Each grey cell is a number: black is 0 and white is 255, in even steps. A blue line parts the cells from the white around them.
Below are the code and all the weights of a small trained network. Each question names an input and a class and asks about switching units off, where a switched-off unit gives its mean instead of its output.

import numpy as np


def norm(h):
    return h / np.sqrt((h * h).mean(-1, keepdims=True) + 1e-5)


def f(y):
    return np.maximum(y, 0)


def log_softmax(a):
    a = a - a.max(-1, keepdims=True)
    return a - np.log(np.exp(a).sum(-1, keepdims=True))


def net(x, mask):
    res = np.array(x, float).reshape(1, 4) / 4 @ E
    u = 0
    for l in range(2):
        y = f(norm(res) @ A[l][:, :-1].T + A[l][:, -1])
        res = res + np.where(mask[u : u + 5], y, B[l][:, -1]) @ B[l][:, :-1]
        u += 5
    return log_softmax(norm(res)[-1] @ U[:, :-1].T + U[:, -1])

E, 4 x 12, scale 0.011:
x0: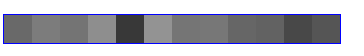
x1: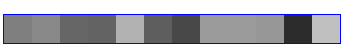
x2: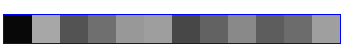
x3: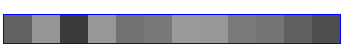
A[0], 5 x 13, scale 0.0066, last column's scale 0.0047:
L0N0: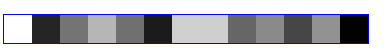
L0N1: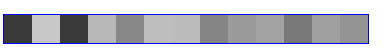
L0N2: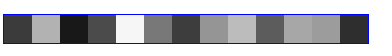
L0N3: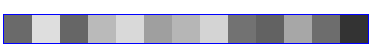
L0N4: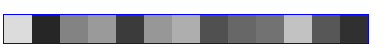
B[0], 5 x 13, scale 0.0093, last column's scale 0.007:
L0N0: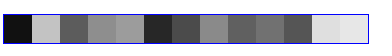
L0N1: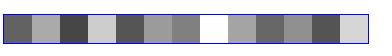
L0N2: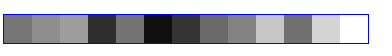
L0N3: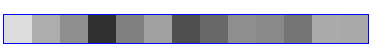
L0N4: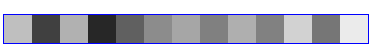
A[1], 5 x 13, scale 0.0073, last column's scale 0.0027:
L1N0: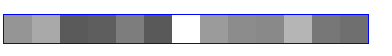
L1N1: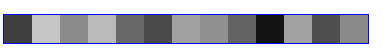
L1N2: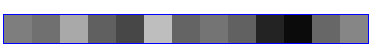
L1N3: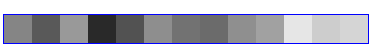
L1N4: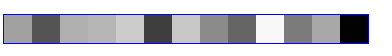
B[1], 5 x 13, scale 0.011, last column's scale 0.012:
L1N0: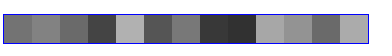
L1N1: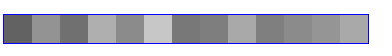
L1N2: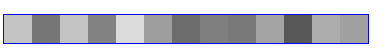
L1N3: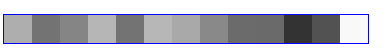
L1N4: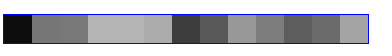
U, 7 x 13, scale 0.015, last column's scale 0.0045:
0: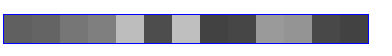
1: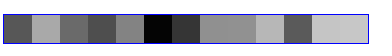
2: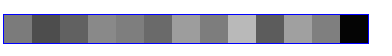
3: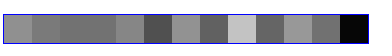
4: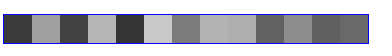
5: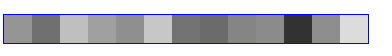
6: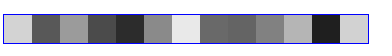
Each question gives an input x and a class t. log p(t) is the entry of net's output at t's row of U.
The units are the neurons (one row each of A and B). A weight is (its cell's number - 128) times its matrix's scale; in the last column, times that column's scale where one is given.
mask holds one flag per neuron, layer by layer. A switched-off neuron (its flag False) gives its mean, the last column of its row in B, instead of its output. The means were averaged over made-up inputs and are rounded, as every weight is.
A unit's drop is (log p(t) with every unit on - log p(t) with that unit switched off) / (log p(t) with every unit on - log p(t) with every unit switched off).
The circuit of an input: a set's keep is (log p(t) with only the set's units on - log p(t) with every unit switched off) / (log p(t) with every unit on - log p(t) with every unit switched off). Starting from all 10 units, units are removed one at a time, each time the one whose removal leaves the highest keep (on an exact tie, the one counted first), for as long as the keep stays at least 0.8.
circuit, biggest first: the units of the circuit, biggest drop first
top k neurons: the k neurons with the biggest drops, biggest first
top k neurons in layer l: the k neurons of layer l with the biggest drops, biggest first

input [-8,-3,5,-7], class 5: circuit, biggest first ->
L1N3
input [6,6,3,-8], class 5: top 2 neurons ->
L0N0; L1N2
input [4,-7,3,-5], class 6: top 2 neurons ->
L0N4; L0N0
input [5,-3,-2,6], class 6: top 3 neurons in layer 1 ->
L1N0; L1N4; L1N2
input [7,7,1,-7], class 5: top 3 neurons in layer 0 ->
L0N0; L0N2; L0N1
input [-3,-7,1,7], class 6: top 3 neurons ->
L0N0; L0N3; L1N0
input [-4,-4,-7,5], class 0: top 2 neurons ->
L0N0; L1N0
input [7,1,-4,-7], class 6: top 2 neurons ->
L0N4; L1N4
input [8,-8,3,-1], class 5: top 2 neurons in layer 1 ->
L1N2; L1N1
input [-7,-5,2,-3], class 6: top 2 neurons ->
L0N0; L0N2
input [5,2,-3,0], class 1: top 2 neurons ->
L0N0; L1N3
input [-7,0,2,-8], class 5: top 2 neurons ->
L1N3; L0N0
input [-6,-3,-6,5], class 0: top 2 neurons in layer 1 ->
L1N4; L1N0
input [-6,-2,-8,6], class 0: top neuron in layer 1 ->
L1N0
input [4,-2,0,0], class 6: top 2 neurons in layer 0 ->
L0N4; L0N0
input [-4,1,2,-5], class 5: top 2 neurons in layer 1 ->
L1N3; L1N0
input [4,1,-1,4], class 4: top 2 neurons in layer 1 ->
L1N3; L1N1
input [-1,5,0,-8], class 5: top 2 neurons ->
L0N0; L1N3
